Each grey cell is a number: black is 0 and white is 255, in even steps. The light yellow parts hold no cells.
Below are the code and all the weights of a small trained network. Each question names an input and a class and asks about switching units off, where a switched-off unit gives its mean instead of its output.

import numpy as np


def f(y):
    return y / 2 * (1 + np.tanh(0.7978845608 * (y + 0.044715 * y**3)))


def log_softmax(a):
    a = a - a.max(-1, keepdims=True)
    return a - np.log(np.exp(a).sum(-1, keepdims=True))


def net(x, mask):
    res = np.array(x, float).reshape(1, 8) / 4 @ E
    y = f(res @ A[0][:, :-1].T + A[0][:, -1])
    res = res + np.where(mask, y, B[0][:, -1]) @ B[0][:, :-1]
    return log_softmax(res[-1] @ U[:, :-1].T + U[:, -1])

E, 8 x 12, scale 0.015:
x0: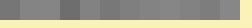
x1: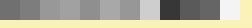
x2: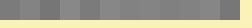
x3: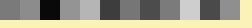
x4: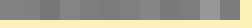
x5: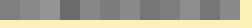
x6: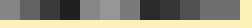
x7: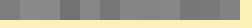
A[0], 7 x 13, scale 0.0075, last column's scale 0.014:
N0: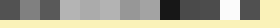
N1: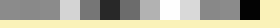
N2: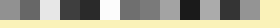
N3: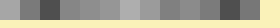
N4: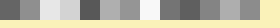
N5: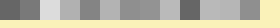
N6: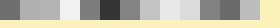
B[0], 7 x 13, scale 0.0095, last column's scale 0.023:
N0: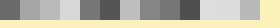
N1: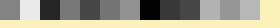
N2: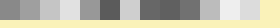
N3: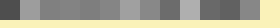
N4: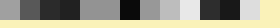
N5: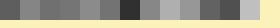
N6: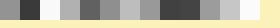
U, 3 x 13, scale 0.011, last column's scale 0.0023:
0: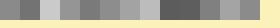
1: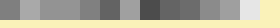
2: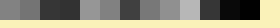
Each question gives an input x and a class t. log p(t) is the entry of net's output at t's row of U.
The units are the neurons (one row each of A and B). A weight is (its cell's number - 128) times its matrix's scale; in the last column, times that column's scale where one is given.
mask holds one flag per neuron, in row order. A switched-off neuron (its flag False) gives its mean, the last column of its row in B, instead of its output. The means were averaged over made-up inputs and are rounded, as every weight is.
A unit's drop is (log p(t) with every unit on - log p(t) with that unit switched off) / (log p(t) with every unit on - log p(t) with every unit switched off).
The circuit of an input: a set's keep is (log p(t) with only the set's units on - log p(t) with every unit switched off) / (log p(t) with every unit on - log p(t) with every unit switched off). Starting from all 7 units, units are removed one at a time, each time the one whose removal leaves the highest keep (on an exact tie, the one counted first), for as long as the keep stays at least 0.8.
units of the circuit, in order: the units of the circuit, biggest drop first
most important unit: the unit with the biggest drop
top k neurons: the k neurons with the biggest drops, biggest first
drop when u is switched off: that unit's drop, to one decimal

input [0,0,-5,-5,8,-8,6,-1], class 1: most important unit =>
N6
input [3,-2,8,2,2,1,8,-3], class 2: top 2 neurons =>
N2, N6
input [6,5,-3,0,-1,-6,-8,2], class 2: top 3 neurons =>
N4, N2, N5
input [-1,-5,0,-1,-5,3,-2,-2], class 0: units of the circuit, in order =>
N1, N6
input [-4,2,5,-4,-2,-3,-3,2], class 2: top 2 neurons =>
N4, N5
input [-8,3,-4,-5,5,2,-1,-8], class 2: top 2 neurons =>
N4, N6
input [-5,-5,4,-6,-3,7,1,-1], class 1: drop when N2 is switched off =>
0.3
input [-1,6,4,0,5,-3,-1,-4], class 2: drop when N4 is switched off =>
0.7
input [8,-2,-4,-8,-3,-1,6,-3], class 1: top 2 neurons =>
N6, N2
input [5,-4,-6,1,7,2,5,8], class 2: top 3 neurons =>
N6, N2, N0
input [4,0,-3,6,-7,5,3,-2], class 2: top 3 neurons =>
N6, N2, N0
